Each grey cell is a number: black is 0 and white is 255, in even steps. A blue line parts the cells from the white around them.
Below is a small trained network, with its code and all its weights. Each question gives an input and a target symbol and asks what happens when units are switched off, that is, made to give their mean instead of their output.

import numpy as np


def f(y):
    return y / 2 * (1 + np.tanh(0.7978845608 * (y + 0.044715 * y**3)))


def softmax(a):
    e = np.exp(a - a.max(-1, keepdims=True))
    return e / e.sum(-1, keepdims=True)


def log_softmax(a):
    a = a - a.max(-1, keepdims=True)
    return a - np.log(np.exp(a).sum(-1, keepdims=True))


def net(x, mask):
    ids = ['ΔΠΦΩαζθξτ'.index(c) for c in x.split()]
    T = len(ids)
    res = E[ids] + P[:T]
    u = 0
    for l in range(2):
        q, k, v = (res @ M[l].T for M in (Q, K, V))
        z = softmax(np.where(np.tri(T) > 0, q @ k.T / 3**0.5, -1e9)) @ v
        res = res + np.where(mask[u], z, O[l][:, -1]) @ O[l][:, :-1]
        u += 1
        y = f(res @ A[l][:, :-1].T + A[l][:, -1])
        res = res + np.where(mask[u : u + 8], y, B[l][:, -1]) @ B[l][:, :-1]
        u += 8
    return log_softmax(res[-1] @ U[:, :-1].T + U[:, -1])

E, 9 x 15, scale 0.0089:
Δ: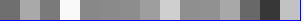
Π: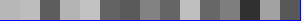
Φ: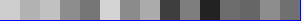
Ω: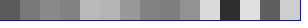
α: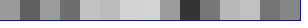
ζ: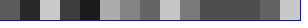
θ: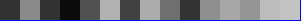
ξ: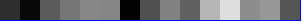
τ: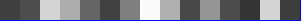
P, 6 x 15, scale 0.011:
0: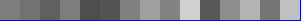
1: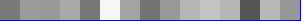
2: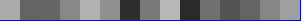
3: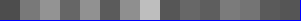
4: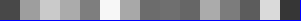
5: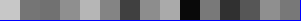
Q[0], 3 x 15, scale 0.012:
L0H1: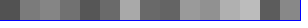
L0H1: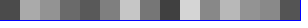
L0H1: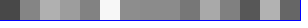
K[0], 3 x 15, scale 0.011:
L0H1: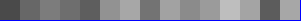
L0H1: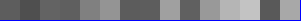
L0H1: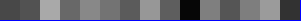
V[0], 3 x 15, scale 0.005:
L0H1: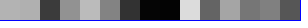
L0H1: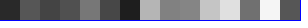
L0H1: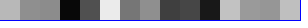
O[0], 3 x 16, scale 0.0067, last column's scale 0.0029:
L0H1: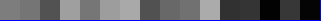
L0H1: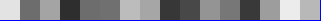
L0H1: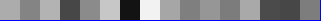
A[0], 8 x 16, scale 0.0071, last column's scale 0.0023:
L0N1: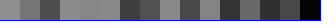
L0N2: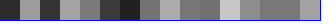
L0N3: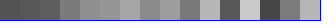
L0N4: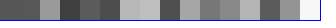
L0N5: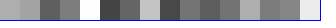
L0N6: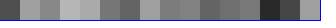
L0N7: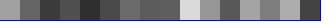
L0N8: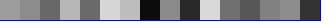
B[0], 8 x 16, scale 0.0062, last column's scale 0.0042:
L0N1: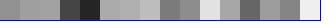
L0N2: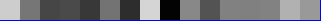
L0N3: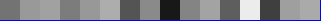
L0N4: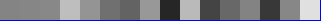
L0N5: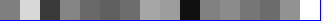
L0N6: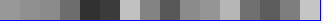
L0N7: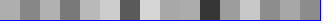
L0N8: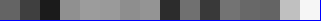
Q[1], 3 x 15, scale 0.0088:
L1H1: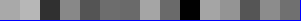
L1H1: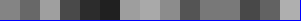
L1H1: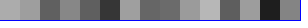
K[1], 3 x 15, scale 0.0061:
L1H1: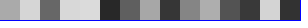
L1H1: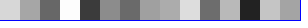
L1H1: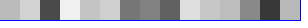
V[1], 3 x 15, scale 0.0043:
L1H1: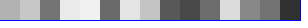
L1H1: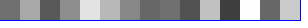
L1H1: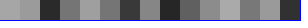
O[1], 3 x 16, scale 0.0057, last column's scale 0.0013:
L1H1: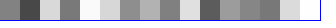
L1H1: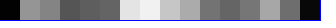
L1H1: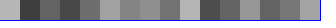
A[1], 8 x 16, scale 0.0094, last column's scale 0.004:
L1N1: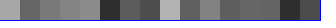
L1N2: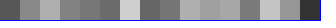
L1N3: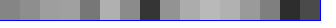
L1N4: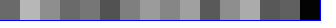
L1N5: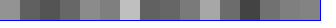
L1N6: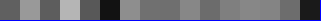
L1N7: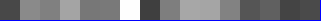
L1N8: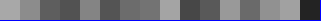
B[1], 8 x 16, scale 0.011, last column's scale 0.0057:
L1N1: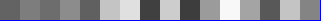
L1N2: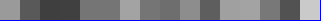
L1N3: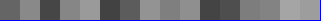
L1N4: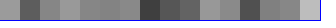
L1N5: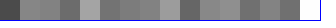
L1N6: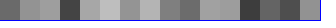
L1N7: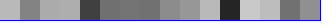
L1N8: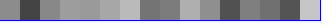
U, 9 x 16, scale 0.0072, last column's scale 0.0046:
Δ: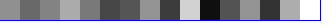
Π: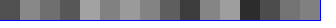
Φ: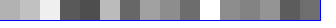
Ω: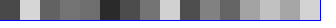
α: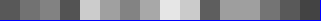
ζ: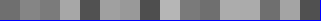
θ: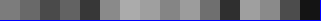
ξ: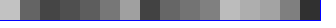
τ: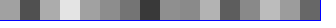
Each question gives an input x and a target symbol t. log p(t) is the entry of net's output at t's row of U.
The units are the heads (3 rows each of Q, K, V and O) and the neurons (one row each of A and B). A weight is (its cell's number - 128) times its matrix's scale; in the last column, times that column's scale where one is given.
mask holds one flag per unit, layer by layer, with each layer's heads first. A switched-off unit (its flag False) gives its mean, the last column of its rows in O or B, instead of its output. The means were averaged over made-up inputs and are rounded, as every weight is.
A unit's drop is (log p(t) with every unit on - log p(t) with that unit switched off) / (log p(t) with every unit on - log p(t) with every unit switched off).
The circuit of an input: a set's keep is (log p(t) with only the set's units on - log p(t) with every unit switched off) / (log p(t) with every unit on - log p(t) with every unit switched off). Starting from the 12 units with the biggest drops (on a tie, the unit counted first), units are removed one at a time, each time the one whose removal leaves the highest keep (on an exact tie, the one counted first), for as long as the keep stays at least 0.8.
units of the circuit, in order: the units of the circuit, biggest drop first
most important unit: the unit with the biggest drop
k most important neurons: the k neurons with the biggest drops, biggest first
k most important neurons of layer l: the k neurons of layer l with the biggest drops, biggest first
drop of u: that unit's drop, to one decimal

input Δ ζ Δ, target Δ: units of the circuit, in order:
(L0N2; L0H1)
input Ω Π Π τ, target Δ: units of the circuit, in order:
(L0N4; L0H1)
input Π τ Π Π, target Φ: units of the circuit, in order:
(L0H1; L1N7; L0N6; L1N6)
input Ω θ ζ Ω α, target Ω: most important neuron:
(L1N3)
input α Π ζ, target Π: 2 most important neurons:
(L0N8; L1N5)
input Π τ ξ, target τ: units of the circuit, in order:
(L1N8; L0H1; L1H1)
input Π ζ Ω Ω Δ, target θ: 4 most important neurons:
(L1N2; L1N7; L0N3; L0N5)
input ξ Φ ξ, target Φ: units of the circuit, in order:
(L0H1; L0N1)
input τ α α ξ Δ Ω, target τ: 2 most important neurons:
(L1N8; L0N4)
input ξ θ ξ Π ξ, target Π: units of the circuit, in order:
(L0H1; L0N8)
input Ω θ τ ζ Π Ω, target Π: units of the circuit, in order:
(L0H1; L0N8; L1N5)
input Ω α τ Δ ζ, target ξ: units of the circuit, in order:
(L0H1; L1N2)
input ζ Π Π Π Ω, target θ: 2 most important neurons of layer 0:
(L0N4; L0N3)
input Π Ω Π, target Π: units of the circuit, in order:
(L0H1; L1N5; L0N1)
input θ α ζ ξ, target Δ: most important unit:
L0N4
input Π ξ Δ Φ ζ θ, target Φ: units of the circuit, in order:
(L0H1; L0N1; L0N8)
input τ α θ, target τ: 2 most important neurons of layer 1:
(L1N8; L1N2)
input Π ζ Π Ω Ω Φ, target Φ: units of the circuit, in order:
(L0H1; L0N1)
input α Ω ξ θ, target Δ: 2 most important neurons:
(L0N4; L1N5)
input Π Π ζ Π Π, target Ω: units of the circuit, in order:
(L1N3; L1H1; L0H1)
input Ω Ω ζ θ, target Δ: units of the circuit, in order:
(L0N4; L1N5)
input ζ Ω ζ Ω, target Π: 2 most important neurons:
(L1N4; L1N6)
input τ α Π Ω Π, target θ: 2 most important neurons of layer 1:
(L1N2; L1N7)
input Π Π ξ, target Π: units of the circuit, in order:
(L0H1; L1N5)
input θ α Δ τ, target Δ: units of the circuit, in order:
(L0H1; L0N4)
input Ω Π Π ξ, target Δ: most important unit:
L1H1
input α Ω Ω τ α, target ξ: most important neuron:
(L1N2)
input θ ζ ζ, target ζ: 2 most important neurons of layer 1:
(L1N1; L1N8)
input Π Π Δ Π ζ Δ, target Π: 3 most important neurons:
(L0N8; L1N5; L0N1)
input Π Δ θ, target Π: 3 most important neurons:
(L0N8; L1N5; L0N1)
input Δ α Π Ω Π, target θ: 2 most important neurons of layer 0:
(L0N3; L0N5)
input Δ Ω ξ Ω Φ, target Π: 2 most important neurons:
(L0N8; L1N5)
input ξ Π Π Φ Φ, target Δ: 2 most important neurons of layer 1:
(L1N3; L1N5)
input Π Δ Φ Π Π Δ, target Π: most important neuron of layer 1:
(L1N5)
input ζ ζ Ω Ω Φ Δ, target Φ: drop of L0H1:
1.0
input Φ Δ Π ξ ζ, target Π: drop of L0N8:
0.2
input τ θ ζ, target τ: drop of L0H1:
0.6
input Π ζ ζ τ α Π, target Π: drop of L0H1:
1.6
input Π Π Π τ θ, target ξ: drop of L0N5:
0.0
